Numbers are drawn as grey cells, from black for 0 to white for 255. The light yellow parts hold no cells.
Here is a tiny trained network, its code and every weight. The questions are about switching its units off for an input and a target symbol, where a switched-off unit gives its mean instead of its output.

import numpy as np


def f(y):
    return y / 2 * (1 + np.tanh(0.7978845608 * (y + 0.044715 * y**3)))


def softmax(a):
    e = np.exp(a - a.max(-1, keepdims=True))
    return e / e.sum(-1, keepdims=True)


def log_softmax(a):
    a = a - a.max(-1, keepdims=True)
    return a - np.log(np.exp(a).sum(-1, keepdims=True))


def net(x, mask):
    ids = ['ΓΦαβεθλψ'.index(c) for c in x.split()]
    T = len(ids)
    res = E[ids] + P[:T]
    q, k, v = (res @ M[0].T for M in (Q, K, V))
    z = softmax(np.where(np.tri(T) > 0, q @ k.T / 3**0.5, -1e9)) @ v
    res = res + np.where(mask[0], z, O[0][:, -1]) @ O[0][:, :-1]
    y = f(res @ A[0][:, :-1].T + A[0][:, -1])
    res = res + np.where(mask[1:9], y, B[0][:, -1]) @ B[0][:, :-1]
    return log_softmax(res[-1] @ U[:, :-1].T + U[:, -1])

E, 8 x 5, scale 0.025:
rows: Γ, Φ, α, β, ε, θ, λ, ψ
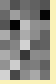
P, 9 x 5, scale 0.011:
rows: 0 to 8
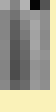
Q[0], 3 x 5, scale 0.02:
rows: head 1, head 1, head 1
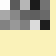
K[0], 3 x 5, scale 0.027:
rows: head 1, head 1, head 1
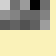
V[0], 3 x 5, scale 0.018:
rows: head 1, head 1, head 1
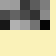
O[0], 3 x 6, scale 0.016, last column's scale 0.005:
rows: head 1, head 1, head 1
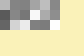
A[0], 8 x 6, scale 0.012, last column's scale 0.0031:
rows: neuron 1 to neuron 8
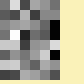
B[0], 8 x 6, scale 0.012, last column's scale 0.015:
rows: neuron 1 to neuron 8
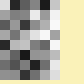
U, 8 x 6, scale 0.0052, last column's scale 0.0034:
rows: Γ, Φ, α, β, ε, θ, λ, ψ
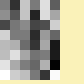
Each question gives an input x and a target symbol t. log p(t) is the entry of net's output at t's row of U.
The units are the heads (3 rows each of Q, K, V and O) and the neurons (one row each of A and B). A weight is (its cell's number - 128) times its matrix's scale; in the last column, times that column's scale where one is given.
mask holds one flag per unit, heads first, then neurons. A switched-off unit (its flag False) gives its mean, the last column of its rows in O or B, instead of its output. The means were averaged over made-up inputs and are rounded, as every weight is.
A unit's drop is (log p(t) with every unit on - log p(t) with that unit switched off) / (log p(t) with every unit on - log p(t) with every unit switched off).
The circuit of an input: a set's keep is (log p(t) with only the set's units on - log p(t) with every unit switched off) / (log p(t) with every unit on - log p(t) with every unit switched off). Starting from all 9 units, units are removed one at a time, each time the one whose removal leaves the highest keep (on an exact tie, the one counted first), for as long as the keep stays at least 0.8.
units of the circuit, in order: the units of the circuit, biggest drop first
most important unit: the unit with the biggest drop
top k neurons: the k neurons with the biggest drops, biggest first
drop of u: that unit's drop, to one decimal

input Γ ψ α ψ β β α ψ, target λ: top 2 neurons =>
neuron 6; neuron 8
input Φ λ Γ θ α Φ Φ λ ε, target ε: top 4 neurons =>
neuron 3; neuron 7; neuron 8; neuron 6
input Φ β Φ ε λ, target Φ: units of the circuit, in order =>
neuron 7; head 1; neuron 4
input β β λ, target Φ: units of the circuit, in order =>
head 1; neuron 7; neuron 4
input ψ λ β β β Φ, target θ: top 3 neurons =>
neuron 3; neuron 4; neuron 6
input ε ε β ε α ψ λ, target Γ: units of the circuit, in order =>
neuron 4; head 1
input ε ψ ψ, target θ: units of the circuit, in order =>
head 1; neuron 3
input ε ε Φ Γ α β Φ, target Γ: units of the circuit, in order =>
neuron 4; head 1
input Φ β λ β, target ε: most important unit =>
neuron 3
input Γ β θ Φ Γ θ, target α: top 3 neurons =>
neuron 5; neuron 2; neuron 4
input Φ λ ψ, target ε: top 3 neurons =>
neuron 3; neuron 7; neuron 8
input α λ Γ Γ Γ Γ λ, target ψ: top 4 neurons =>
neuron 1; neuron 3; neuron 8; neuron 7
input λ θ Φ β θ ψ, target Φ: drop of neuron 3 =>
0.0
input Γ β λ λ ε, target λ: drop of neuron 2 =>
-0.1
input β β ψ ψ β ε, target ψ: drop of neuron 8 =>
0.1
